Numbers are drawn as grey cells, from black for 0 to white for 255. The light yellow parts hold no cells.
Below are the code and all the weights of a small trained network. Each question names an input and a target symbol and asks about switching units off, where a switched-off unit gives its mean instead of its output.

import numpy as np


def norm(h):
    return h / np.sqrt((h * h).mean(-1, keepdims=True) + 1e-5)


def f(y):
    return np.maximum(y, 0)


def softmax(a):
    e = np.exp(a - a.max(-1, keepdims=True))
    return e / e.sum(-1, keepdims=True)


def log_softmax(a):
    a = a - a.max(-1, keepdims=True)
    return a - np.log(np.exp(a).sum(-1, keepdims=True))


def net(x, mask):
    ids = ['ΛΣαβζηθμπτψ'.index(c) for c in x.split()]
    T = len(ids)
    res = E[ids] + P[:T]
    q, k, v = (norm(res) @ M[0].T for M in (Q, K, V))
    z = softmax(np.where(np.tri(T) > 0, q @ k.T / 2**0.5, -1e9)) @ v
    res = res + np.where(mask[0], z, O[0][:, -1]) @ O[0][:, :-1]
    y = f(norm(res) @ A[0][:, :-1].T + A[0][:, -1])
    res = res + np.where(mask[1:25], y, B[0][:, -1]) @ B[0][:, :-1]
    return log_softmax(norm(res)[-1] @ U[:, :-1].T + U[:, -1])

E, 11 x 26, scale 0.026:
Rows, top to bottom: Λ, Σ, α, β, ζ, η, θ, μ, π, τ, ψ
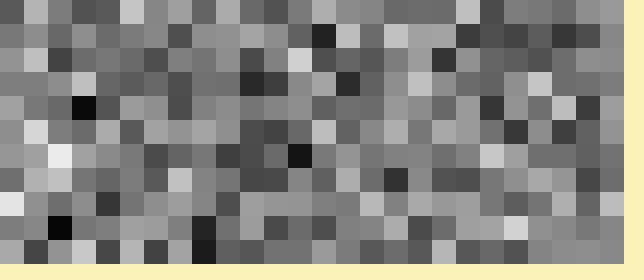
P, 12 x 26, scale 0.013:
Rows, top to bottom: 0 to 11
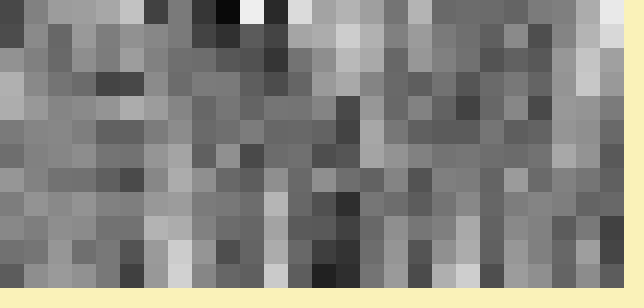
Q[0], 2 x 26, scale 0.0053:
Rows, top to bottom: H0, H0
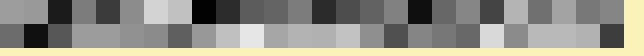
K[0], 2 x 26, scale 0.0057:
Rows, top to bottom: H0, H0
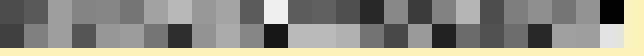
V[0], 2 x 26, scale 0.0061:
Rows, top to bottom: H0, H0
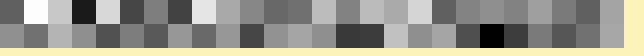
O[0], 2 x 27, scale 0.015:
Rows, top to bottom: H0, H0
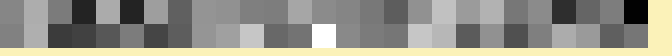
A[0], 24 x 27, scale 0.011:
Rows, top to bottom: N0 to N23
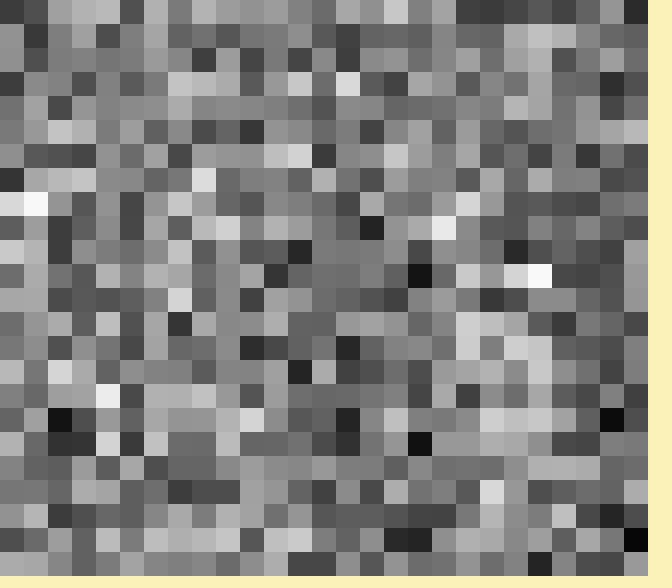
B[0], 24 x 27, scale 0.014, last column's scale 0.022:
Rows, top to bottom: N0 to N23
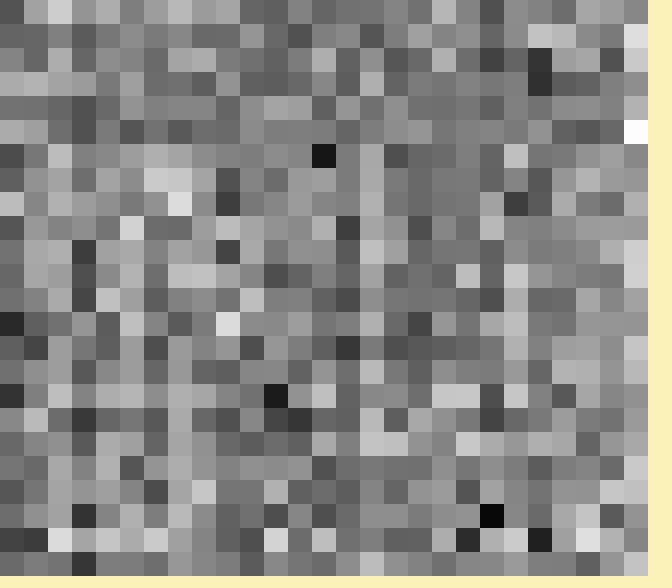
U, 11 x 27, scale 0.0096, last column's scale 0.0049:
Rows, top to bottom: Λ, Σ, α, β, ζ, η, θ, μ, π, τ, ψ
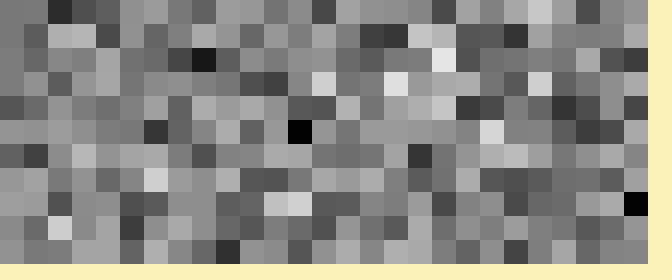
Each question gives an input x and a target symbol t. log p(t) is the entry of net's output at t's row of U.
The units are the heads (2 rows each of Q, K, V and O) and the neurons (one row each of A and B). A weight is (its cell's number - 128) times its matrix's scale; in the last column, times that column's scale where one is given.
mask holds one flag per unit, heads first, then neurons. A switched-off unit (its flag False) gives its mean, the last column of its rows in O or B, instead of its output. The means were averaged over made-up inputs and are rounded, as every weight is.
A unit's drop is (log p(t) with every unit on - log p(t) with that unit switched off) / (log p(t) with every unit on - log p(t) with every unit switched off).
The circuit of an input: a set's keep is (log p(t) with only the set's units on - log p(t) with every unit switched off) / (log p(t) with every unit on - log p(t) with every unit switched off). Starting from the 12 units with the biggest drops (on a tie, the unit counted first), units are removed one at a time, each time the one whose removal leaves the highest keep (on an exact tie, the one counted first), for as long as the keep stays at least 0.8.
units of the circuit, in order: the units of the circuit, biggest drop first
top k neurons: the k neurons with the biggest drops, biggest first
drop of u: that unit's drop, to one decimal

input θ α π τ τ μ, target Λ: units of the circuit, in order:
[N20, N2]
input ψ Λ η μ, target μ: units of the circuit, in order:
[H0, N3, N20]
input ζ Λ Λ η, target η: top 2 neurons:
[N9, N18]
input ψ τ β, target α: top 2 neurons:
[N11, N20]
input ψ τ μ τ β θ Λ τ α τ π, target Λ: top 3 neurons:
[N20, N8, N1]
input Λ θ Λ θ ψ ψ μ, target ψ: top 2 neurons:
[N14, N11]
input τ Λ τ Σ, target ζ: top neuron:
[N8]
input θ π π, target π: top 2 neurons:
[N1, N11]
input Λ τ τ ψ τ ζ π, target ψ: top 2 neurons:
[N11, N14]
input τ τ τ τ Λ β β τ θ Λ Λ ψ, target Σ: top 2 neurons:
[N18, N23]
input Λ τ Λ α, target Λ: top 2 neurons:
[N8, N19]
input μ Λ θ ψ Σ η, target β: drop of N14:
0.2
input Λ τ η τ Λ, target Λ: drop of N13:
-0.1
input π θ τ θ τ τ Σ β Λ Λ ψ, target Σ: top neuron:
[N18]
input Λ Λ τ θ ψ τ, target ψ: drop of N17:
0.0
